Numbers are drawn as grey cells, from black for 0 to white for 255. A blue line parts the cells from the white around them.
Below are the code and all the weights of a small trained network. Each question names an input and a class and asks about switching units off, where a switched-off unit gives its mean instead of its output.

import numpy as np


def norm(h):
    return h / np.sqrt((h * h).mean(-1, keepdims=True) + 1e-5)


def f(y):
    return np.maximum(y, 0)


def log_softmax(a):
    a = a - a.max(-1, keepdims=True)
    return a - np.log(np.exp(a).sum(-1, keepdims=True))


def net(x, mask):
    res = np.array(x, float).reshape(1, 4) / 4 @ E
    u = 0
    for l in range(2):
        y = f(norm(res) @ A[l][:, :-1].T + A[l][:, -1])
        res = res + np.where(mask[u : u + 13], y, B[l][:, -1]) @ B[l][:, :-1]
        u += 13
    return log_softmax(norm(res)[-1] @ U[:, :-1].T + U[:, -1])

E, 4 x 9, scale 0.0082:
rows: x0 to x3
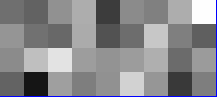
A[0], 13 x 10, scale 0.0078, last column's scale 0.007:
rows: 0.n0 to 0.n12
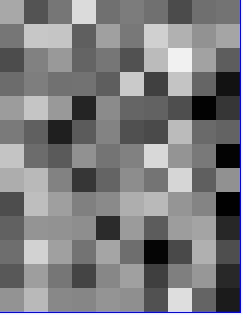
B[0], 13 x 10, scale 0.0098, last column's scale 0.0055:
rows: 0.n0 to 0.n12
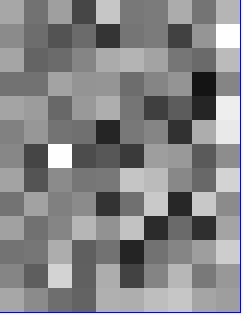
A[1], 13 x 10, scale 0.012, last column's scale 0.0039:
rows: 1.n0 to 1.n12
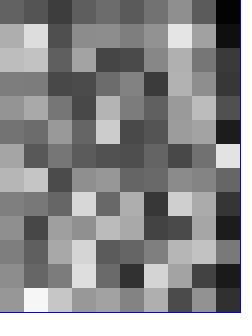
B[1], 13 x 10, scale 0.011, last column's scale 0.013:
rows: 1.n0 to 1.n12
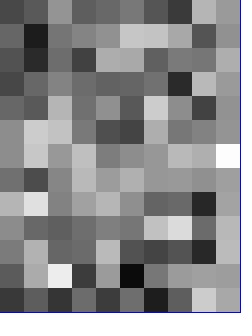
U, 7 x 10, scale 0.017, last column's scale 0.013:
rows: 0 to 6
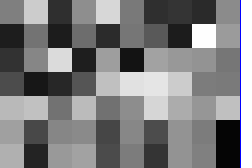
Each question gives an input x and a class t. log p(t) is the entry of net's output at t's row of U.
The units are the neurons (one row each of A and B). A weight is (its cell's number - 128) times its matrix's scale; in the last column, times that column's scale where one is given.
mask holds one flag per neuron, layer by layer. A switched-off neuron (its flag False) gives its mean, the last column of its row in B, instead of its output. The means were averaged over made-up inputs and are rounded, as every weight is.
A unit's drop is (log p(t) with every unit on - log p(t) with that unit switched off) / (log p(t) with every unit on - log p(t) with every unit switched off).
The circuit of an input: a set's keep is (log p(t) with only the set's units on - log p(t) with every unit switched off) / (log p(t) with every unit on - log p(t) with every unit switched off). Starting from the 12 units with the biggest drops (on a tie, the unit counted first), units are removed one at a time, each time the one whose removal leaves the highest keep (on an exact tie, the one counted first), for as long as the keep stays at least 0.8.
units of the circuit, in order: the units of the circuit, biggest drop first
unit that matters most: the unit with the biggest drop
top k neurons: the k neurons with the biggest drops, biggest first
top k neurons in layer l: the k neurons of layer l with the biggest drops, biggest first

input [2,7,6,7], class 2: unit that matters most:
0.n5
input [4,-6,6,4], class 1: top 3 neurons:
(1.n12 0.n0 1.n11)
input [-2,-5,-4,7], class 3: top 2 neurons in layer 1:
(1.n9 1.n11)
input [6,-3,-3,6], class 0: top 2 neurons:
(1.n8 1.n10)
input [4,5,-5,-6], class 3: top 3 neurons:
(1.n2 0.n1 1.n1)
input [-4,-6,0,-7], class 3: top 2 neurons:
(0.n12 0.n7)
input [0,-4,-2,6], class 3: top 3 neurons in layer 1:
(1.n9 1.n6 1.n11)
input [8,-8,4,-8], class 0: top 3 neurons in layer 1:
(1.n10 1.n8 1.n11)
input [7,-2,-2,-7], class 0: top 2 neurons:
(1.n8 0.n9)
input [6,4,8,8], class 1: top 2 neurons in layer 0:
(0.n7 0.n2)
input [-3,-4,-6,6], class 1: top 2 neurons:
(1.n0 0.n7)
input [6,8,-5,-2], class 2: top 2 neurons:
(1.n11 0.n6)
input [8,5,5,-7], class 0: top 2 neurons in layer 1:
(1.n10 1.n8)
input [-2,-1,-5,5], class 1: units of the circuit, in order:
(1.n0)
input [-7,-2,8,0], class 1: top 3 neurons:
(1.n12 1.n10 1.n8)
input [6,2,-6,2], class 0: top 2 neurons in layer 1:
(1.n8 1.n10)
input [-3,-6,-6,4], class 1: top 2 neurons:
(0.n5 1.n0)
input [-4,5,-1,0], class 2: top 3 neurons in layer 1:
(1.n11 1.n10 1.n8)
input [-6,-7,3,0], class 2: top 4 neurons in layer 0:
(0.n10 0.n11 0.n9 0.n5)
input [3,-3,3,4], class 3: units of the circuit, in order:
(1.n9)
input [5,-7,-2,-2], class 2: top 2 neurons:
(0.n10 0.n11)
